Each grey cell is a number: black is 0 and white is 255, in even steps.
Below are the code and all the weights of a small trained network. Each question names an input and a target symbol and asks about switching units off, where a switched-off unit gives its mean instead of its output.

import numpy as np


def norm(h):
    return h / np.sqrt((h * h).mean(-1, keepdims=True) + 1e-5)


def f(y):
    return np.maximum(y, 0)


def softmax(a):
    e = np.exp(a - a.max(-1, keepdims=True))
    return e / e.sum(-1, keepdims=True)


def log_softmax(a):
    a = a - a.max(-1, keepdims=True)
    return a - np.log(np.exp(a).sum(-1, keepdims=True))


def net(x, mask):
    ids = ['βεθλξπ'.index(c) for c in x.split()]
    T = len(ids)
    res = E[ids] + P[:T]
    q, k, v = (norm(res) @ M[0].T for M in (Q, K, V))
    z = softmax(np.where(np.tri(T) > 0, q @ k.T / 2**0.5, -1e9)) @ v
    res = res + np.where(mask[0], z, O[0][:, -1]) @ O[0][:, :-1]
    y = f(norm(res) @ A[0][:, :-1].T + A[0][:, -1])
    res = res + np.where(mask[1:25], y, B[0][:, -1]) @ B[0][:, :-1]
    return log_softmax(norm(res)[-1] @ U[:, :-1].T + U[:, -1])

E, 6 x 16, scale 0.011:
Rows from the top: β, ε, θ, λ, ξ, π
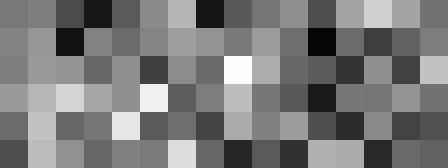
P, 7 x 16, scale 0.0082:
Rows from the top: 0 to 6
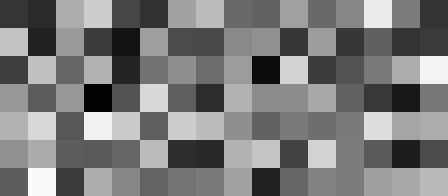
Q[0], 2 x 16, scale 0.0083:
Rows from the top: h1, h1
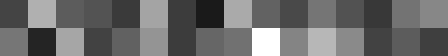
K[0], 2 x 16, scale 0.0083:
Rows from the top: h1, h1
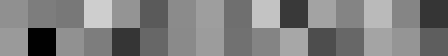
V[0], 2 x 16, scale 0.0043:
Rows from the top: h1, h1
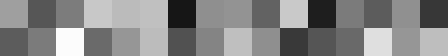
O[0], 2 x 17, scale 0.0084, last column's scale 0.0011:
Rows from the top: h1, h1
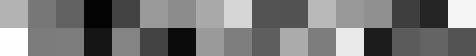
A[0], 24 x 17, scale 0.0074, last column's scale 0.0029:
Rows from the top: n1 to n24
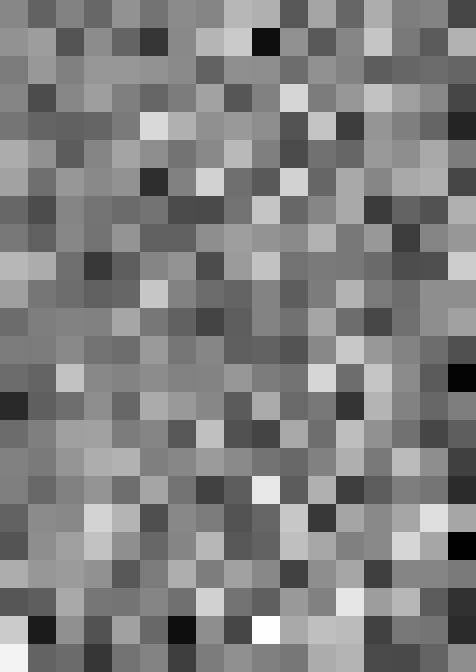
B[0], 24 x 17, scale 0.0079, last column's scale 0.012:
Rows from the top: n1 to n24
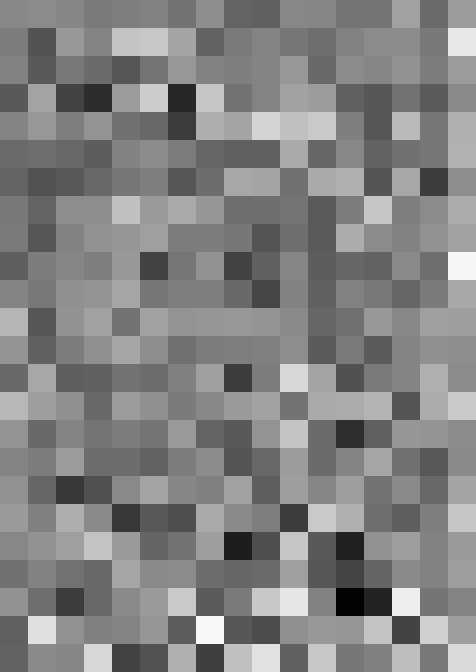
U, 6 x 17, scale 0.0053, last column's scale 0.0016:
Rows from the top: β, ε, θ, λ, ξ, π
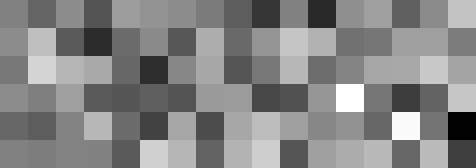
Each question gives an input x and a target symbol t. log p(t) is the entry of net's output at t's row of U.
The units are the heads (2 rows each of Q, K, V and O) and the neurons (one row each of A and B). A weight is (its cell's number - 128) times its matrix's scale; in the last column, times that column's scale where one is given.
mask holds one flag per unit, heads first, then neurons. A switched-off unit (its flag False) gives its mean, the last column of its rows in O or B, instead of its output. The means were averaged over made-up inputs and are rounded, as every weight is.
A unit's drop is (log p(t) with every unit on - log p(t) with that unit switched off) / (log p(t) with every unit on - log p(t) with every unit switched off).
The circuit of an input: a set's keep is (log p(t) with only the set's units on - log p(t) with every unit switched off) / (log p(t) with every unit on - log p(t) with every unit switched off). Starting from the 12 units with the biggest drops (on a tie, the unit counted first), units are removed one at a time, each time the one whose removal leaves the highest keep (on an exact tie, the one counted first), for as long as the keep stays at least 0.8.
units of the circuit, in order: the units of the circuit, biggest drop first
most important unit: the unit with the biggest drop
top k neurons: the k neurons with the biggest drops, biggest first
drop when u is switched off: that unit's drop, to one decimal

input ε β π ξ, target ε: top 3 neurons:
n5; n24; n2
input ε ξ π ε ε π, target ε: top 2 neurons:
n5; n24
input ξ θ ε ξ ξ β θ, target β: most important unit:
n24
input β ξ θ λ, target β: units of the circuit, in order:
h1; n24; n5
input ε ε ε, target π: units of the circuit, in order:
h1; n10; n15
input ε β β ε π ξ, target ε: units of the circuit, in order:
h1; n5; n24; n14
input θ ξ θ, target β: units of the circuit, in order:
n24; n2
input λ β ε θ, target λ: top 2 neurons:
n23; n24
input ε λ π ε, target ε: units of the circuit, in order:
h1; n5; n24
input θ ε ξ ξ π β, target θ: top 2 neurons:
n23; n24
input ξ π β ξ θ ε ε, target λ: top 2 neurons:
n19; n24
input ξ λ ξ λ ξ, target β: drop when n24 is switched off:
0.2
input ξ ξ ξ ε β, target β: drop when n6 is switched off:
0.0
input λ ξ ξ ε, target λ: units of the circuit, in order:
h1
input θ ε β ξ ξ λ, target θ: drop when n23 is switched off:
0.7
